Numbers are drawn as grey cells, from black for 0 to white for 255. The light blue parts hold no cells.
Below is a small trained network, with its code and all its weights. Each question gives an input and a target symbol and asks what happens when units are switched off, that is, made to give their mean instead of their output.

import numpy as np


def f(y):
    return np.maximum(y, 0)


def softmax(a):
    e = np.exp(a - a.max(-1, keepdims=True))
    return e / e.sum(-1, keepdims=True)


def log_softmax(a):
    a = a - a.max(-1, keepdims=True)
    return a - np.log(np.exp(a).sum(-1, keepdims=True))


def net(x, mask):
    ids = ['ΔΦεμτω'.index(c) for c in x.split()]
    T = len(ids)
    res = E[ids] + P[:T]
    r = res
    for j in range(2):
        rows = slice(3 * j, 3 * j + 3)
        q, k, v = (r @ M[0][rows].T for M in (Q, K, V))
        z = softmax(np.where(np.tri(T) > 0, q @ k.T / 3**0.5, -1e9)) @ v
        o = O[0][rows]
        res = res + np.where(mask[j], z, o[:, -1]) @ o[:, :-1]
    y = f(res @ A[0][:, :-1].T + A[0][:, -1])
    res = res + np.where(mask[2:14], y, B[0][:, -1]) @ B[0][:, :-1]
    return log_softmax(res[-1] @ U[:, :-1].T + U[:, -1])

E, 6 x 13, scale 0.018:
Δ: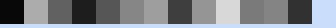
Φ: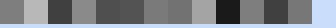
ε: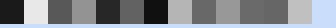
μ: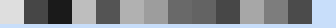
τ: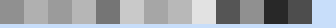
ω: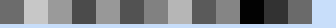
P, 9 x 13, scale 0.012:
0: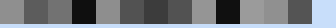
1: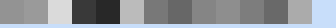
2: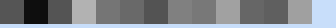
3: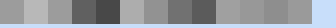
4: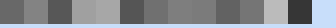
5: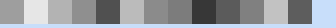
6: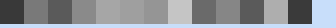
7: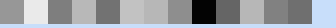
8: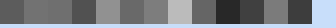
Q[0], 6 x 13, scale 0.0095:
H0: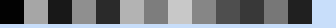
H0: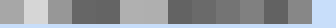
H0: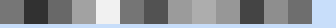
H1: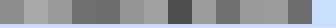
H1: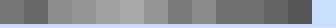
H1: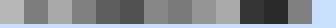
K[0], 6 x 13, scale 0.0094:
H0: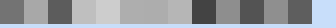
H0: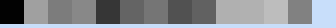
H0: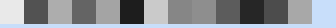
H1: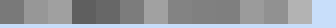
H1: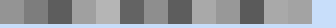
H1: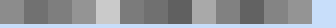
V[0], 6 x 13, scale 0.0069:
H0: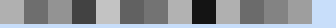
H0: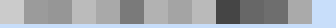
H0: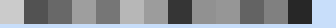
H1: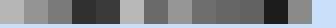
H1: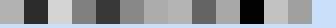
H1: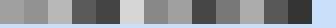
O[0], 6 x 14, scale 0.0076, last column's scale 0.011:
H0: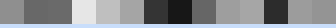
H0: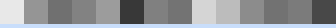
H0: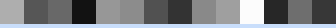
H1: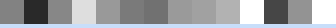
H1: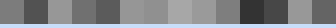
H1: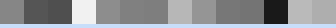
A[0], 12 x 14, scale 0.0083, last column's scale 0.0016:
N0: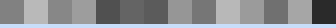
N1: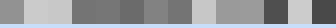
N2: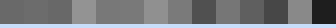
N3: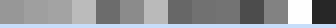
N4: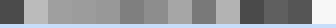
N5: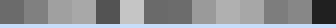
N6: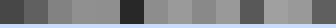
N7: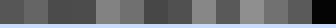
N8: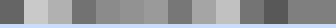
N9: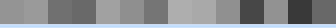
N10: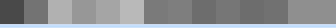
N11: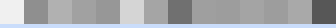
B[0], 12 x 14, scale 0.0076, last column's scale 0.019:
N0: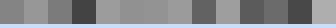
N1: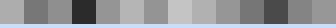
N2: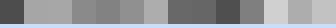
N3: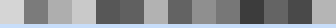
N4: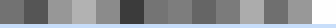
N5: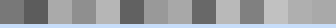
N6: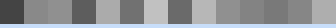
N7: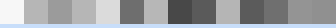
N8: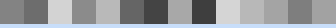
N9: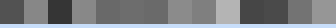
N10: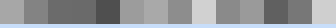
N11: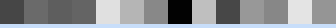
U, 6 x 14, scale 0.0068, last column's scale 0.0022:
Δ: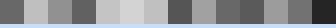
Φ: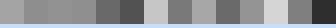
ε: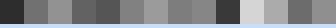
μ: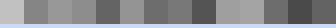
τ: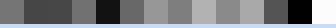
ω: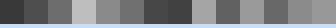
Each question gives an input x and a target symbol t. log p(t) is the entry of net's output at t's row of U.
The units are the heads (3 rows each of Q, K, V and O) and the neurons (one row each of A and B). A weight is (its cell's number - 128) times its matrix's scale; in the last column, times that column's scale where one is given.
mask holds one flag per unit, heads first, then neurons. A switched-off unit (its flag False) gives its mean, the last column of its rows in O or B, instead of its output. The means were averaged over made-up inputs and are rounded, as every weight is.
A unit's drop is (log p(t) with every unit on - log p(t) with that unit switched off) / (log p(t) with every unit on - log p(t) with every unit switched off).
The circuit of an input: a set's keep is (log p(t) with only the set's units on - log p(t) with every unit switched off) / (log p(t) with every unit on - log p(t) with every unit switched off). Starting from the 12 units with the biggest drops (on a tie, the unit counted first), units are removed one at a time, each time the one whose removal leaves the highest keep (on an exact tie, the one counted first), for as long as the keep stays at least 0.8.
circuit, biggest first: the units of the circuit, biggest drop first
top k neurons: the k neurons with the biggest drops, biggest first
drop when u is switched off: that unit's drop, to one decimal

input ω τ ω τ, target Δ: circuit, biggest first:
(N11 N1)
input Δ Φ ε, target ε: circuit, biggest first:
(H0 H1)
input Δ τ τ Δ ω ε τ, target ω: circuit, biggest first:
(H0 N11 N0)
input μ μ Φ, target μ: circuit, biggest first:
(H0 N7)
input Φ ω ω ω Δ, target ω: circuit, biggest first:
(H0)
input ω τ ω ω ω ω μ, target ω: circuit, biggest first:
(H0 N11)
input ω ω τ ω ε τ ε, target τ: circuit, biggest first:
(H0 N2)
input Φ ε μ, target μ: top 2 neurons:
(N7 N10)
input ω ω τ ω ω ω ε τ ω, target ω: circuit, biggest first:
(H0 N4)
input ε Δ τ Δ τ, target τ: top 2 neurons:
(N9 N2)
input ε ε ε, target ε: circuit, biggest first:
(H1 H0)
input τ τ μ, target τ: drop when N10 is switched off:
-0.1
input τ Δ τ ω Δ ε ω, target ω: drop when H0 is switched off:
0.2
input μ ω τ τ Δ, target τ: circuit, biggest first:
(H0)
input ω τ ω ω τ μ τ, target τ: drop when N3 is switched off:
-0.1
